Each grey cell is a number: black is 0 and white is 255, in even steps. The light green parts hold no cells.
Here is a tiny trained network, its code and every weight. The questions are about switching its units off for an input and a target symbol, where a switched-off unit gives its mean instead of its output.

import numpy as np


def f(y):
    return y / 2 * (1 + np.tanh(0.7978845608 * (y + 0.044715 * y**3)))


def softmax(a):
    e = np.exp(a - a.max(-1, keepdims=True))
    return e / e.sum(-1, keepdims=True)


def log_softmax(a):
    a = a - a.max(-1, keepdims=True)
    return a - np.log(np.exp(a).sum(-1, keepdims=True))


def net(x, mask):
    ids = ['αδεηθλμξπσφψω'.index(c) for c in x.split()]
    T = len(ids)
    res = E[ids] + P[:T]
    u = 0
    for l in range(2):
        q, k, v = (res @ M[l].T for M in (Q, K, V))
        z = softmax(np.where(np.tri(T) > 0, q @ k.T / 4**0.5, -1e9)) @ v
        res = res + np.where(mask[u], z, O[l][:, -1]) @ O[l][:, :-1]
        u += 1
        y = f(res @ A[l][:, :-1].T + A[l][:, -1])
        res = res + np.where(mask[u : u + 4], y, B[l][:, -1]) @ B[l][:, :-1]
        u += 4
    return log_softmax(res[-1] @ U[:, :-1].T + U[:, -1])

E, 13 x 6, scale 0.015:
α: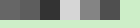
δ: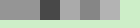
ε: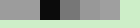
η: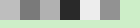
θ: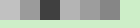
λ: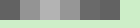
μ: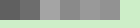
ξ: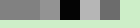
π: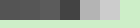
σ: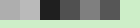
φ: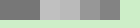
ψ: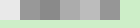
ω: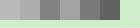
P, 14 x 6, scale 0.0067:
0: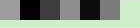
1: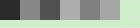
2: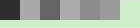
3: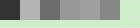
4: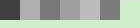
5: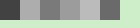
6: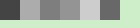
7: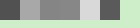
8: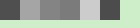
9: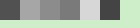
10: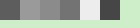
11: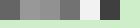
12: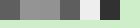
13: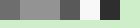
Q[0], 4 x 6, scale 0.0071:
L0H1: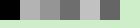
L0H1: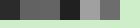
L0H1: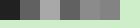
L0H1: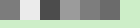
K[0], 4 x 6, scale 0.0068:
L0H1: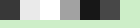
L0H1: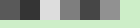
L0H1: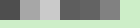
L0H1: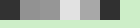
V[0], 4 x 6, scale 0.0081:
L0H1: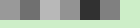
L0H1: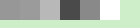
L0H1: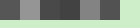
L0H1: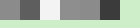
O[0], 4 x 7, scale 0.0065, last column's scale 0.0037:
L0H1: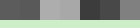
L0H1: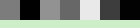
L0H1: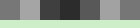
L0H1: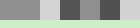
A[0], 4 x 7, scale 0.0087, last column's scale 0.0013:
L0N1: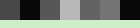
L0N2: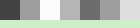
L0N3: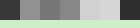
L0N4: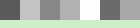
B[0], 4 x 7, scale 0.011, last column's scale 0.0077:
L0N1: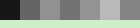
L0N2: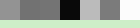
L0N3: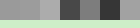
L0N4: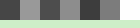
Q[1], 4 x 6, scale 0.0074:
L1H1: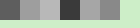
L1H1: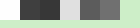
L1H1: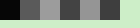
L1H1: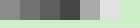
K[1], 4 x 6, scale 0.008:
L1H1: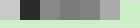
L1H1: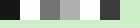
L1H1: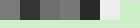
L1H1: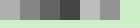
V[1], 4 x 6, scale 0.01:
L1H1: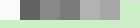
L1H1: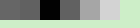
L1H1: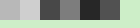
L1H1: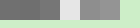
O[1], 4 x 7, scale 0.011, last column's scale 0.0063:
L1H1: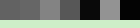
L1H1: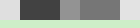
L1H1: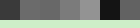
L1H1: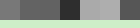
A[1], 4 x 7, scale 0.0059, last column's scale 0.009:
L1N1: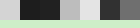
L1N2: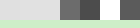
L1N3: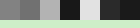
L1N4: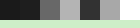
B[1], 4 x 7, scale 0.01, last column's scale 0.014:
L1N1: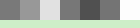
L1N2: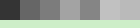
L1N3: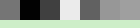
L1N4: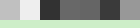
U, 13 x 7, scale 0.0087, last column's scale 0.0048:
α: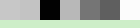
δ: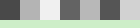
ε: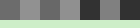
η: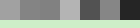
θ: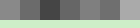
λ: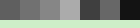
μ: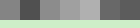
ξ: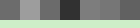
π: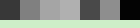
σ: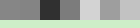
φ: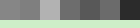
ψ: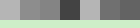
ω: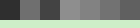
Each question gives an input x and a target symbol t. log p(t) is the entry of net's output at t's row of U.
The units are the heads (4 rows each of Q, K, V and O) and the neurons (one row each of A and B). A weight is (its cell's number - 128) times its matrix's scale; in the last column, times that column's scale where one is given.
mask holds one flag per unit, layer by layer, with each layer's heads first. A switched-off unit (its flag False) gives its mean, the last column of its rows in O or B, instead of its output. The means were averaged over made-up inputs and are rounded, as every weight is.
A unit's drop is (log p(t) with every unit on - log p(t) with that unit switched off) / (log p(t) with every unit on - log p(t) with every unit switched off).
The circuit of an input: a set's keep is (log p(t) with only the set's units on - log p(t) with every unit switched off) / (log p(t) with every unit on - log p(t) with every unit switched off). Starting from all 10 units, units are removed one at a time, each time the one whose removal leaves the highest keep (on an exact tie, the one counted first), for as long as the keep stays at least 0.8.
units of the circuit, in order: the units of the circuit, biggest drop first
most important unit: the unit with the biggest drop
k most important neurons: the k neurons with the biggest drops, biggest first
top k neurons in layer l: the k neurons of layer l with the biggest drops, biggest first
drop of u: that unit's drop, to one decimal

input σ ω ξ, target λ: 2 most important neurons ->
(L1N1 L1N3)
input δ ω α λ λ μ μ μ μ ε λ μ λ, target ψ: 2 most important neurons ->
(L0N1 L0N2)
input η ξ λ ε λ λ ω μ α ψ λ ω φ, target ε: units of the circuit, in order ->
(L1H1 L0N4 L1N4)
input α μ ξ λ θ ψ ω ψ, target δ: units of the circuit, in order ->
(L1H1 L0N2)
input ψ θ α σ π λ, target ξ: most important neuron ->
(L0N2)
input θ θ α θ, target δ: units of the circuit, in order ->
(L1H1 L1N1 L0N2)
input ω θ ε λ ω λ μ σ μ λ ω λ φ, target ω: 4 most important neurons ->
(L1N3 L0N2 L1N1 L0N4)
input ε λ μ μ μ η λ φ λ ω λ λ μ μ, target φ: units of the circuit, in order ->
(L1N1 L1H1 L0H1)
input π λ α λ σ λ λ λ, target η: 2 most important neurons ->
(L0N1 L1N1)
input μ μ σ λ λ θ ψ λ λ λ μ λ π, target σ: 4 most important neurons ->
(L0N1 L1N1 L0N4 L1N2)
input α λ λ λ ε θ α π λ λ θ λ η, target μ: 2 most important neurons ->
(L1N3 L1N1)
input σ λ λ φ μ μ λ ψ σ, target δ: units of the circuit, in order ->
(L1H1 L1N1)
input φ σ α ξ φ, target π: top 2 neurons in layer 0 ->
(L0N4 L0N2)
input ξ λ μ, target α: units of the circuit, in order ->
(L1H1 L1N4)
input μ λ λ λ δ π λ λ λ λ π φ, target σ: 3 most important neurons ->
(L0N1 L0N4 L1N1)
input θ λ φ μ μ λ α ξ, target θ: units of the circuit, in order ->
(L1H1 L0H1)
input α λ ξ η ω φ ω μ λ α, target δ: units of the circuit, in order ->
(L1H1 L1N1)
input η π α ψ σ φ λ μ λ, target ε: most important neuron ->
(L0N4)
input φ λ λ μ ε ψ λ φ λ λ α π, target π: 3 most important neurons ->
(L0N4 L1N2 L0N2)
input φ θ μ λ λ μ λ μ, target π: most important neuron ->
(L0N4)
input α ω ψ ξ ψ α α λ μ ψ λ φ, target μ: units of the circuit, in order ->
(L1N3 L1H1 L0N2 L1N1)
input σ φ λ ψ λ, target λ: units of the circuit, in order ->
(L1H1 L1N1 L1N3 L0H1)
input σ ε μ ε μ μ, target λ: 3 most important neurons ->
(L1N1 L1N3 L0N3)
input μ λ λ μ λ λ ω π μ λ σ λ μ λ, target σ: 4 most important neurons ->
(L0N1 L1N1 L0N4 L1N2)
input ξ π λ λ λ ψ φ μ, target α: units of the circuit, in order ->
(L0N4 L1H1 L1N4)
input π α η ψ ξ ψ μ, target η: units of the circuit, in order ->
(L1H1 L0H1 L1N1)
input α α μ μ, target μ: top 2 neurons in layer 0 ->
(L0N2 L0N1)
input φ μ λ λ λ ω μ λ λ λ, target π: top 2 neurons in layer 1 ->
(L1N2 L1N4)
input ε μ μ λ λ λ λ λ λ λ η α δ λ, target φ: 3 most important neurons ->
(L1N1 L0N1 L0N4)
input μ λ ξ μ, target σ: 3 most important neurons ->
(L0N1 L1N1 L0N4)
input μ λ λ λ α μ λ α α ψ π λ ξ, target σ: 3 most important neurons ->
(L0N1 L1N1 L0N4)
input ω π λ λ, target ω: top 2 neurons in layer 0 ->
(L0N2 L0N3)
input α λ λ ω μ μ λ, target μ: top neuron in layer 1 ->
(L1N3)
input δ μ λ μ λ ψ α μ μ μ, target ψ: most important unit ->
L0N1
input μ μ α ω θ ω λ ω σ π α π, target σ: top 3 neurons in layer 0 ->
(L0N1 L0N4 L0N3)
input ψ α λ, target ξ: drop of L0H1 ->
0.1
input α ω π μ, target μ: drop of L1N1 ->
0.4
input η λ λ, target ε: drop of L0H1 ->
0.4
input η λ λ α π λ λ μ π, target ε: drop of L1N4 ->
0.2
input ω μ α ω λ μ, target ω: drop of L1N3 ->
0.7
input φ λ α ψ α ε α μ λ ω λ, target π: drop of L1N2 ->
0.8
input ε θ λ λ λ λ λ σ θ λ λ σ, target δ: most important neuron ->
(L0N2)
